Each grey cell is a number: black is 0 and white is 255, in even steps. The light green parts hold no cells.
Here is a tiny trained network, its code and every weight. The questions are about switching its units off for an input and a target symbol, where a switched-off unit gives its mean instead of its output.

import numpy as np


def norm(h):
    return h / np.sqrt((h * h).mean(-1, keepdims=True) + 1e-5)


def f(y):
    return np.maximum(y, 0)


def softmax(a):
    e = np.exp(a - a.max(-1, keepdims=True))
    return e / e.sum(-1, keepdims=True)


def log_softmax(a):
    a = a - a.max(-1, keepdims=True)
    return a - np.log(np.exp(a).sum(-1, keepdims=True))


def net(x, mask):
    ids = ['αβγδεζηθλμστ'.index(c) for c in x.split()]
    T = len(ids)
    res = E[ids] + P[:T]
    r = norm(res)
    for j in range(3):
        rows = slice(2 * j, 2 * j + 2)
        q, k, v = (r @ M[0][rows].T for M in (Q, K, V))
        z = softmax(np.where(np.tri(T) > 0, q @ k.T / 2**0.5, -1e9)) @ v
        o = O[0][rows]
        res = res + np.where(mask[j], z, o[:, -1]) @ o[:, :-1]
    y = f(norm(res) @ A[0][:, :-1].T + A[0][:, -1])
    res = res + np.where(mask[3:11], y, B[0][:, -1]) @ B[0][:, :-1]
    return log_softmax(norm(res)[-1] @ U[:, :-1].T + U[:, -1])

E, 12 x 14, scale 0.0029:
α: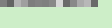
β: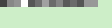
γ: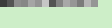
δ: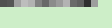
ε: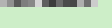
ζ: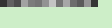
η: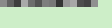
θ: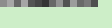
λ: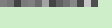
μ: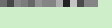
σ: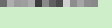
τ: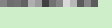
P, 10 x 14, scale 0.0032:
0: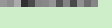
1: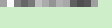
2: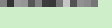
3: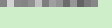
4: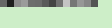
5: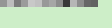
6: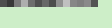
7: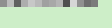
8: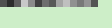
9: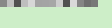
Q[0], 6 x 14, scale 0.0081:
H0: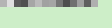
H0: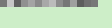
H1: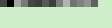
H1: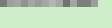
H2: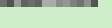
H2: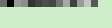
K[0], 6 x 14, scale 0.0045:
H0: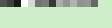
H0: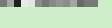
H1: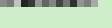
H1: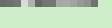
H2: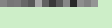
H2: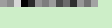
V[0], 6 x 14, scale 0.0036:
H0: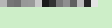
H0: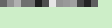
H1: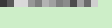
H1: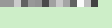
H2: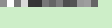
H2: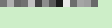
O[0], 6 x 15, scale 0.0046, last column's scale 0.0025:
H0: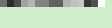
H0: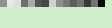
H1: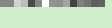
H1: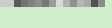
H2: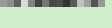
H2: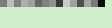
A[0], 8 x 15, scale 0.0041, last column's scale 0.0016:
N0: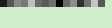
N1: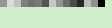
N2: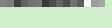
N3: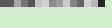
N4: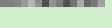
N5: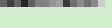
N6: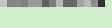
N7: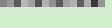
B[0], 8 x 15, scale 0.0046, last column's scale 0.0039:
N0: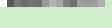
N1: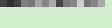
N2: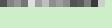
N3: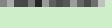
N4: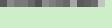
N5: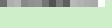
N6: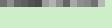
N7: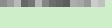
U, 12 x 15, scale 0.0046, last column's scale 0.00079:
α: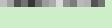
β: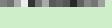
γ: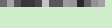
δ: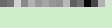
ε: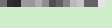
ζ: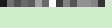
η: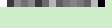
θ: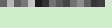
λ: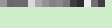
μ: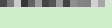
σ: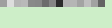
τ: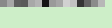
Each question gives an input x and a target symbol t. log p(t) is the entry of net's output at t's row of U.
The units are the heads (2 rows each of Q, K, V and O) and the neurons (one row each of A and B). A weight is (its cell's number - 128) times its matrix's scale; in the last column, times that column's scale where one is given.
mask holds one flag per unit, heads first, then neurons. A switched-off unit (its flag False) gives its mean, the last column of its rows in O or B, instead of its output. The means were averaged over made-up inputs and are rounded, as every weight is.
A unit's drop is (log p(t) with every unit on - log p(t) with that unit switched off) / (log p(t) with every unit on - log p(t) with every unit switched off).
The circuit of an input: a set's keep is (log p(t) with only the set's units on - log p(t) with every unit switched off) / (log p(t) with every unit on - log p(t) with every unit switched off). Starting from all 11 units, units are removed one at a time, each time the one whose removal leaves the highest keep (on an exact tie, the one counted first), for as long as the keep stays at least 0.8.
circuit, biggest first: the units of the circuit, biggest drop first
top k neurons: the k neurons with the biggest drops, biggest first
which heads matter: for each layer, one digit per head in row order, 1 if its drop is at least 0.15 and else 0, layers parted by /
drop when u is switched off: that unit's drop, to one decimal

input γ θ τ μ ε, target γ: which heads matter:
001
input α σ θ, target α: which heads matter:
010
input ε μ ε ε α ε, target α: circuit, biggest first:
H1, N6
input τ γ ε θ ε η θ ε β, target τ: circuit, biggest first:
H2, H1
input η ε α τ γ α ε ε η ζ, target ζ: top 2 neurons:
N1, N5
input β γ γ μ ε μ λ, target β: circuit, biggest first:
H1, H0
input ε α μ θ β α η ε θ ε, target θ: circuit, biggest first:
H0, H2, N4
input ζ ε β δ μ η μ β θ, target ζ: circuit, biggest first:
H0, N1
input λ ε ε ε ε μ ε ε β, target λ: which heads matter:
110
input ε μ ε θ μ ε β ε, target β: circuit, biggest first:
H1, H2, H0
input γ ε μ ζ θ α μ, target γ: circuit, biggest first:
N3, H2, H0
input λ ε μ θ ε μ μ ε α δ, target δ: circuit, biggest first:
H1, H0
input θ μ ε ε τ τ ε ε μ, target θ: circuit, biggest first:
H0, H2
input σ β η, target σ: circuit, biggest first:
H2, N7
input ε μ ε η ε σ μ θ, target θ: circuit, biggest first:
H0, H2, H1
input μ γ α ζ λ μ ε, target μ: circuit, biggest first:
H0
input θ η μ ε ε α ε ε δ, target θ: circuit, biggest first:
H0, H2
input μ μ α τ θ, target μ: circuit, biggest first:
H2, H0
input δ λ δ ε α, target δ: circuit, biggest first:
H0, H1
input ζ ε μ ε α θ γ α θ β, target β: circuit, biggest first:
H1, H2, H0
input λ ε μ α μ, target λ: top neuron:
N2
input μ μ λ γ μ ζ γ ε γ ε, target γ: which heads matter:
111
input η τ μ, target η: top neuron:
N0
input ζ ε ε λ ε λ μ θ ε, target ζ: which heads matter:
100
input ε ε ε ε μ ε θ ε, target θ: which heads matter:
101
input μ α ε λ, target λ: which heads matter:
110
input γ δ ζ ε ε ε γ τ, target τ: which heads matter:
001
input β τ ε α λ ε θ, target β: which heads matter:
010
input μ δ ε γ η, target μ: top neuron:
N5
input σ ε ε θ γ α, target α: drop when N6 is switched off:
0.1
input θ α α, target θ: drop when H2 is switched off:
0.2
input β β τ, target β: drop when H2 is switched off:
0.2
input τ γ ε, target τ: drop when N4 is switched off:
0.0
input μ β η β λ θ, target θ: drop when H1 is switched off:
0.2
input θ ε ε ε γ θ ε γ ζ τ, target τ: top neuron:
N5
